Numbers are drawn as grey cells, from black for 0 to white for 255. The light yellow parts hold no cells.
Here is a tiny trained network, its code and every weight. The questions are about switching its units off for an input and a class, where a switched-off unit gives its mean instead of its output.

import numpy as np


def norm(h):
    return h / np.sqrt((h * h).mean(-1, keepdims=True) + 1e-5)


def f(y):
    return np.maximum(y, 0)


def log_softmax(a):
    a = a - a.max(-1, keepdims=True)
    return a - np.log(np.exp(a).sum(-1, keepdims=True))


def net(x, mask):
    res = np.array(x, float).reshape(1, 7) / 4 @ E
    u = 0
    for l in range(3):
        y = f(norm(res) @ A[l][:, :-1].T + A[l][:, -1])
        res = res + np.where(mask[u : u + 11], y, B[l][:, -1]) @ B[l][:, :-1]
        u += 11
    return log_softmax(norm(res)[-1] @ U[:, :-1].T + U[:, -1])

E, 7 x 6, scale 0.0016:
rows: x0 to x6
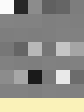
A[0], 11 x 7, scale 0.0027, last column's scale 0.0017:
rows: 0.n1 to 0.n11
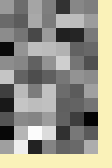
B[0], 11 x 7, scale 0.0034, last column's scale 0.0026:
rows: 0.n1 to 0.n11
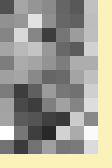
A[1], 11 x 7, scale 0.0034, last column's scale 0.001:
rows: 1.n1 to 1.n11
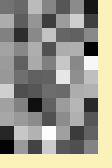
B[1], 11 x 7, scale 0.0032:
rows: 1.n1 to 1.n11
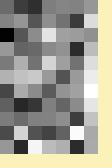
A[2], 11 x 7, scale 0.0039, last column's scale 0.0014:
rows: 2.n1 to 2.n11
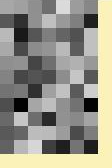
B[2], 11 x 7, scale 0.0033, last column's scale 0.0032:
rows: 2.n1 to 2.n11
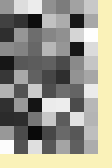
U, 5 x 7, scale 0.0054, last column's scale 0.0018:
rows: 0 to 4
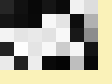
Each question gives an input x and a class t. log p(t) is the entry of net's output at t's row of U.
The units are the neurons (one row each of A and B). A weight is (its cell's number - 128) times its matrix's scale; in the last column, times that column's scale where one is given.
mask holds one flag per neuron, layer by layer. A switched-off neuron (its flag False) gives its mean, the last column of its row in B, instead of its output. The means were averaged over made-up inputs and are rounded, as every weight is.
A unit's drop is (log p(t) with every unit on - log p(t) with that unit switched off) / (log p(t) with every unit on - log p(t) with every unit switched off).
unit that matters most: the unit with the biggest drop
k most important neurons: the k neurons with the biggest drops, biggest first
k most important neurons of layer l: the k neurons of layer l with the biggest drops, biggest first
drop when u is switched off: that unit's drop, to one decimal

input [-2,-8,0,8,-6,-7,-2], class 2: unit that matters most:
0.n10
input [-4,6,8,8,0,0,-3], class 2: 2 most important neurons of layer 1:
(1.n7, 1.n4)
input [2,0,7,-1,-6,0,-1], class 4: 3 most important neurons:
(0.n10, 0.n8, 2.n11)
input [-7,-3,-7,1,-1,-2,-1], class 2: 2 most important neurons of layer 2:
(2.n1, 2.n7)
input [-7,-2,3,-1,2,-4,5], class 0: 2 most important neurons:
(0.n10, 1.n8)
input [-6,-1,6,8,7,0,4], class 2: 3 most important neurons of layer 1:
(1.n7, 1.n4, 1.n5)
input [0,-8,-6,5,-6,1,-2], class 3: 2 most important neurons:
(0.n10, 1.n10)
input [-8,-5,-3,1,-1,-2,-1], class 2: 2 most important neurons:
(0.n4, 1.n6)
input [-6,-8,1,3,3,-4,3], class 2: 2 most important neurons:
(0.n10, 0.n4)
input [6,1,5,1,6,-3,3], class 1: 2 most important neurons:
(1.n3, 1.n6)
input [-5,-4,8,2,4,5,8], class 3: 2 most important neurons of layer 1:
(1.n10, 1.n11)
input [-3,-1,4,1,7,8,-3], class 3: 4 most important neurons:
(1.n10, 0.n5, 0.n8, 1.n6)
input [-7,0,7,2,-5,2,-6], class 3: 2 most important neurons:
(0.n4, 1.n10)
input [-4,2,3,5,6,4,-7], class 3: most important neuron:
(1.n10)
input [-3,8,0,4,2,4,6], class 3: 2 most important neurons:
(1.n10, 0.n10)
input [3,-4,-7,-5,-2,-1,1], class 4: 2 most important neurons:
(0.n10, 2.n11)
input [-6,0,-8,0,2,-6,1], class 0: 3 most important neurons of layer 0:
(0.n8, 0.n10, 0.n7)
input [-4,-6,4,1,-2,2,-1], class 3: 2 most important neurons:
(0.n4, 1.n10)
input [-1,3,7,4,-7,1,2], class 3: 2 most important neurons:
(1.n10, 0.n10)
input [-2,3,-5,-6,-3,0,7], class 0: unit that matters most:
0.n3
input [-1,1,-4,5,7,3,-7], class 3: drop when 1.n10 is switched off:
0.7
